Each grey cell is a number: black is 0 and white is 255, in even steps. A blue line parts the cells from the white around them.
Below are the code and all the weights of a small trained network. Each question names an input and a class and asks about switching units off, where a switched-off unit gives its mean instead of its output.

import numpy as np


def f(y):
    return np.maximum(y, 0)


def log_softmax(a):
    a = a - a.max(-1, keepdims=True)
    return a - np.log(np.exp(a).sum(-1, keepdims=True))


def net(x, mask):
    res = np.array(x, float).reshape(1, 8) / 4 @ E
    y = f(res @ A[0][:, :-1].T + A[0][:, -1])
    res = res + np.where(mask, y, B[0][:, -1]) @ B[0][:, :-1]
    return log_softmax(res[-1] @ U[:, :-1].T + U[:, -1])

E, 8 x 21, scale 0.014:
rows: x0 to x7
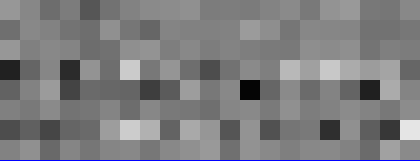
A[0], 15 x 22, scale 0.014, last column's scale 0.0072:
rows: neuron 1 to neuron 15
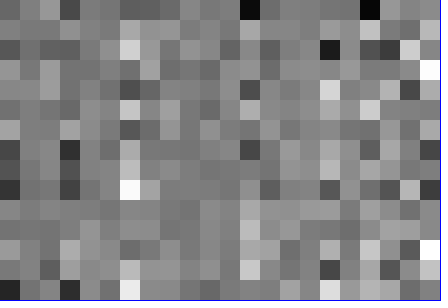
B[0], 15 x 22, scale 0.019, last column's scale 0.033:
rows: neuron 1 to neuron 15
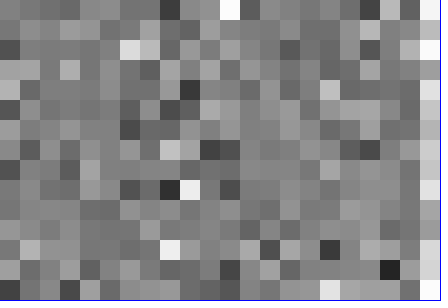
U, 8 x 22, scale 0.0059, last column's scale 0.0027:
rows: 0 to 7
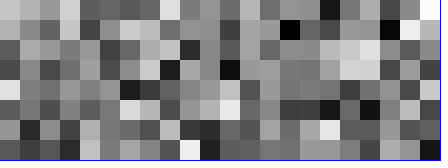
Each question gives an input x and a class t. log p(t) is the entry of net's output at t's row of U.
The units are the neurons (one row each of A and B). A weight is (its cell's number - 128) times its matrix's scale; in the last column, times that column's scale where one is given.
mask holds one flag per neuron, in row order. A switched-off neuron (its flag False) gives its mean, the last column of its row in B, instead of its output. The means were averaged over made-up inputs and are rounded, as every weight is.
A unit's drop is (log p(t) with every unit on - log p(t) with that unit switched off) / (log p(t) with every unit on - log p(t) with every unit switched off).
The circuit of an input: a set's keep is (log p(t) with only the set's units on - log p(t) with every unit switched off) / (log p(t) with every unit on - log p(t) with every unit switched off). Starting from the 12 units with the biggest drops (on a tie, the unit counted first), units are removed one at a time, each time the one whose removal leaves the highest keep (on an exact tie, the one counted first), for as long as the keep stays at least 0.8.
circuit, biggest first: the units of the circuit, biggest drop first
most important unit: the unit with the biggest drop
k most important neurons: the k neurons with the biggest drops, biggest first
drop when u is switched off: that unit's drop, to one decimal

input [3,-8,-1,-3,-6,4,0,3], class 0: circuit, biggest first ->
neuron 13; neuron 15
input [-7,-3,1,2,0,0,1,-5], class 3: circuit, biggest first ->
neuron 1
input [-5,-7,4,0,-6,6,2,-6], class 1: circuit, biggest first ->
neuron 15; neuron 14
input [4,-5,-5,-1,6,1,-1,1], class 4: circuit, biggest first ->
neuron 3; neuron 15
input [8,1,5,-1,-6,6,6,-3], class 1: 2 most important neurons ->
neuron 15; neuron 14
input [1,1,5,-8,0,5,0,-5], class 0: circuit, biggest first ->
neuron 1; neuron 3; neuron 15
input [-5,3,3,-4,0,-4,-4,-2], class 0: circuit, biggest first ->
neuron 1; neuron 15
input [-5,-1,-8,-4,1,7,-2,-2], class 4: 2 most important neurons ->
neuron 3; neuron 15
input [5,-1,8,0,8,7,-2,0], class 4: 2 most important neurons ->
neuron 1; neuron 15
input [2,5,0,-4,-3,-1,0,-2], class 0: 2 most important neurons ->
neuron 3; neuron 15
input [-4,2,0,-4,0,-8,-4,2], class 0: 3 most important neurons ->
neuron 1; neuron 15; neuron 13
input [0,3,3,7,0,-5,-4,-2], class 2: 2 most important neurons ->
neuron 1; neuron 6
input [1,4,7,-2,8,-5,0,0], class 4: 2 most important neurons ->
neuron 3; neuron 1
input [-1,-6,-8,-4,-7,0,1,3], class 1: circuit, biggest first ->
neuron 14
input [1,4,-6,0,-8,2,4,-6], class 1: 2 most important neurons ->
neuron 14; neuron 15
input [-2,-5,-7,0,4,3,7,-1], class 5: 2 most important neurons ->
neuron 3; neuron 15
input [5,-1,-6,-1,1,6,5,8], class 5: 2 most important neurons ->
neuron 15; neuron 3
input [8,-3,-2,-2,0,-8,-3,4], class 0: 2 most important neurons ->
neuron 1; neuron 15
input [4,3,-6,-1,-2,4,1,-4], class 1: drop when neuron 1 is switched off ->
0.3
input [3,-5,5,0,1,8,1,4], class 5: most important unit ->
neuron 15
